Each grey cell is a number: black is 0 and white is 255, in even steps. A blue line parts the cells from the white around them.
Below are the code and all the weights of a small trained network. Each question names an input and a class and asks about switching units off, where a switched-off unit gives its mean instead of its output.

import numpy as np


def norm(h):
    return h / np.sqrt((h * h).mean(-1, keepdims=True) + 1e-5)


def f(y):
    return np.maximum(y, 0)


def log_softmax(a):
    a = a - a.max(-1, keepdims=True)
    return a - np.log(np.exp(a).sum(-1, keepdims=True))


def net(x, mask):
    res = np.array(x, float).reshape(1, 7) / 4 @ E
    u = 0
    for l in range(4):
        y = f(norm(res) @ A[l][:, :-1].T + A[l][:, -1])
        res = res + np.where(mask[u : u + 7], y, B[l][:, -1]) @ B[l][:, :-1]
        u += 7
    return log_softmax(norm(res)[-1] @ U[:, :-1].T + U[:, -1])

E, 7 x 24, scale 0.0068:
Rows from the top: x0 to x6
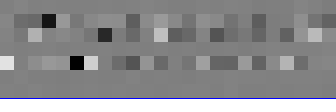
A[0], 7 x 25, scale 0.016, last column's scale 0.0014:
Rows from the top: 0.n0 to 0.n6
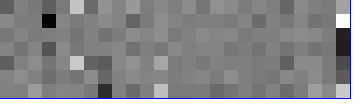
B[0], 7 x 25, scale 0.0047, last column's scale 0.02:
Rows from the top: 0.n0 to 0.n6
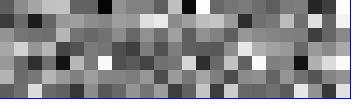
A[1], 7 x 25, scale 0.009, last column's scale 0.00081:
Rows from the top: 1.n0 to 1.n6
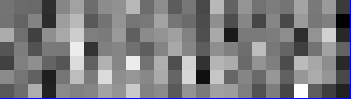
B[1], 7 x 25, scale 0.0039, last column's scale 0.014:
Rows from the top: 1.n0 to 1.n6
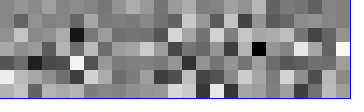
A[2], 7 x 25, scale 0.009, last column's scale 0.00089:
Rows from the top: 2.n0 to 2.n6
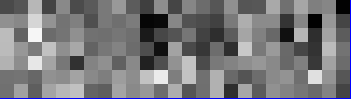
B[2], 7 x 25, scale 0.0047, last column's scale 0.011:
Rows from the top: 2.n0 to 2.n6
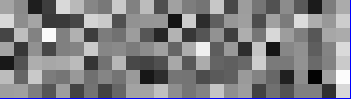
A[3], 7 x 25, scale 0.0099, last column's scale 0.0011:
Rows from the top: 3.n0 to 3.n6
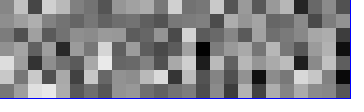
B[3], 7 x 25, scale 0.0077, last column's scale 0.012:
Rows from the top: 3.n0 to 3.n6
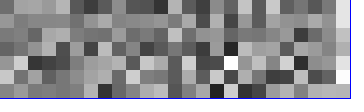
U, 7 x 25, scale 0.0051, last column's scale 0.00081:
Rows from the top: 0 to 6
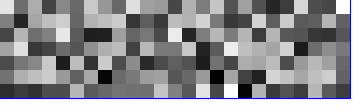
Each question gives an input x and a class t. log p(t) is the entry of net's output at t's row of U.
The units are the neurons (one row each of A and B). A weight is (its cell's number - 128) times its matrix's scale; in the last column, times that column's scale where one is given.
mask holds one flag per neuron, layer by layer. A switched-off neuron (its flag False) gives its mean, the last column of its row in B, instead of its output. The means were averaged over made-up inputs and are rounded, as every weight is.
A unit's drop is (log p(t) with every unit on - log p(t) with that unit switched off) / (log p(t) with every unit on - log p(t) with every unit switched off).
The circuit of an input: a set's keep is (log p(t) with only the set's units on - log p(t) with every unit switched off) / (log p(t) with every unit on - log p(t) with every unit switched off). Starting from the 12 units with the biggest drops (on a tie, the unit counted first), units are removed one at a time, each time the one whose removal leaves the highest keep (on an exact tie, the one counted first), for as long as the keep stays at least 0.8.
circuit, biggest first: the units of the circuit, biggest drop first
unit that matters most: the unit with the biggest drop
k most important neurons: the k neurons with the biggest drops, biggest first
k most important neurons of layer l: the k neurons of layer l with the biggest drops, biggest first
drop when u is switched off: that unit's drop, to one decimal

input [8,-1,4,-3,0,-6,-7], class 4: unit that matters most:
0.n1
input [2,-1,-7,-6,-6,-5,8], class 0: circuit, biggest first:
[0.n1; 2.n1; 0.n0]
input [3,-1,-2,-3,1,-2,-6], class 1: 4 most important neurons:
[1.n3; 0.n0; 0.n1; 0.n4]
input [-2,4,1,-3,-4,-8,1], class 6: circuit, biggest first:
[0.n0; 0.n4]
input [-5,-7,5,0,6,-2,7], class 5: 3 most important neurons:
[0.n1; 3.n6; 0.n4]
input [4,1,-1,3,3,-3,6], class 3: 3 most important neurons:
[0.n0; 0.n6; 1.n3]
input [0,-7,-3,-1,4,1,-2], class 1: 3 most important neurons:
[0.n1; 0.n6; 0.n0]
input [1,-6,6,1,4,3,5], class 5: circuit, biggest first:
[0.n1; 3.n6]
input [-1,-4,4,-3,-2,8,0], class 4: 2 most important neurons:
[0.n1; 0.n4]
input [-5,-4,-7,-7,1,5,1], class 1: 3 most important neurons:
[0.n1; 0.n0; 0.n4]
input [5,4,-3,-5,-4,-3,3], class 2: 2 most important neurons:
[0.n0; 0.n6]
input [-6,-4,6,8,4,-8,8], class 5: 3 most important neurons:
[0.n1; 3.n6; 2.n2]
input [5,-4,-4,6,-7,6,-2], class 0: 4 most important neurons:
[0.n1; 0.n0; 0.n6; 1.n3]
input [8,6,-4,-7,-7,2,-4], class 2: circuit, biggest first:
[0.n0]
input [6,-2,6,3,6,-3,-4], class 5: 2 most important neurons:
[0.n1; 3.n6]
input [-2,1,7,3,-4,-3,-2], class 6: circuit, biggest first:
[0.n6; 0.n4]
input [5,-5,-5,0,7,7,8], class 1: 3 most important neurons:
[0.n1; 0.n6; 0.n0]
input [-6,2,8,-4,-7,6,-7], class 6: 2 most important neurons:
[0.n6; 0.n4]
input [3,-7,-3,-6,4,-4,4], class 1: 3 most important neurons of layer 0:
[0.n1; 0.n6; 0.n0]
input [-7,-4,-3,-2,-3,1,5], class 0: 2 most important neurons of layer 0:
[0.n1; 0.n6]
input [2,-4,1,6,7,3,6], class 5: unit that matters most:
0.n4
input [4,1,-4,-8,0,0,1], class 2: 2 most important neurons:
[0.n4; 1.n3]
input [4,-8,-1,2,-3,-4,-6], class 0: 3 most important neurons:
[0.n6; 0.n1; 1.n3]
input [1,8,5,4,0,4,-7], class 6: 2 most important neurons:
[0.n1; 1.n3]
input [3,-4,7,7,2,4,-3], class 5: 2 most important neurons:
[0.n1; 2.n2]
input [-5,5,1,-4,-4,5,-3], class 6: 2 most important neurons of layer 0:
[0.n0; 0.n4]
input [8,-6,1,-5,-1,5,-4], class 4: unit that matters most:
0.n0
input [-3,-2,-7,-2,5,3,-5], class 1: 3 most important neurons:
[0.n1; 0.n0; 0.n4]
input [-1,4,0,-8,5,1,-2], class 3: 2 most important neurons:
[0.n6; 0.n0]
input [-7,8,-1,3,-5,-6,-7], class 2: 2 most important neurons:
[0.n0; 0.n6]
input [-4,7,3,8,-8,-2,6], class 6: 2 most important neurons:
[0.n0; 0.n4]
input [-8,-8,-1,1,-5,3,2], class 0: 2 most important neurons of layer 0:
[0.n6; 0.n1]
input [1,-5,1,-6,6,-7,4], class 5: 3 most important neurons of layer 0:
[0.n4; 0.n1; 0.n0]
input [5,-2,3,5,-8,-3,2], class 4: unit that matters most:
0.n4
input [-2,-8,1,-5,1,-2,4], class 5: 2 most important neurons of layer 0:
[0.n4; 0.n1]
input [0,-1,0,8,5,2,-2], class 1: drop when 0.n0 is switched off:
1.5
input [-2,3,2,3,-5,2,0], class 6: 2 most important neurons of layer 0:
[0.n0; 0.n4]
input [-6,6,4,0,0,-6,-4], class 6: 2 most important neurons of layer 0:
[0.n1; 0.n6]
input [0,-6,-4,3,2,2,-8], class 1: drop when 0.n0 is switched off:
1.6
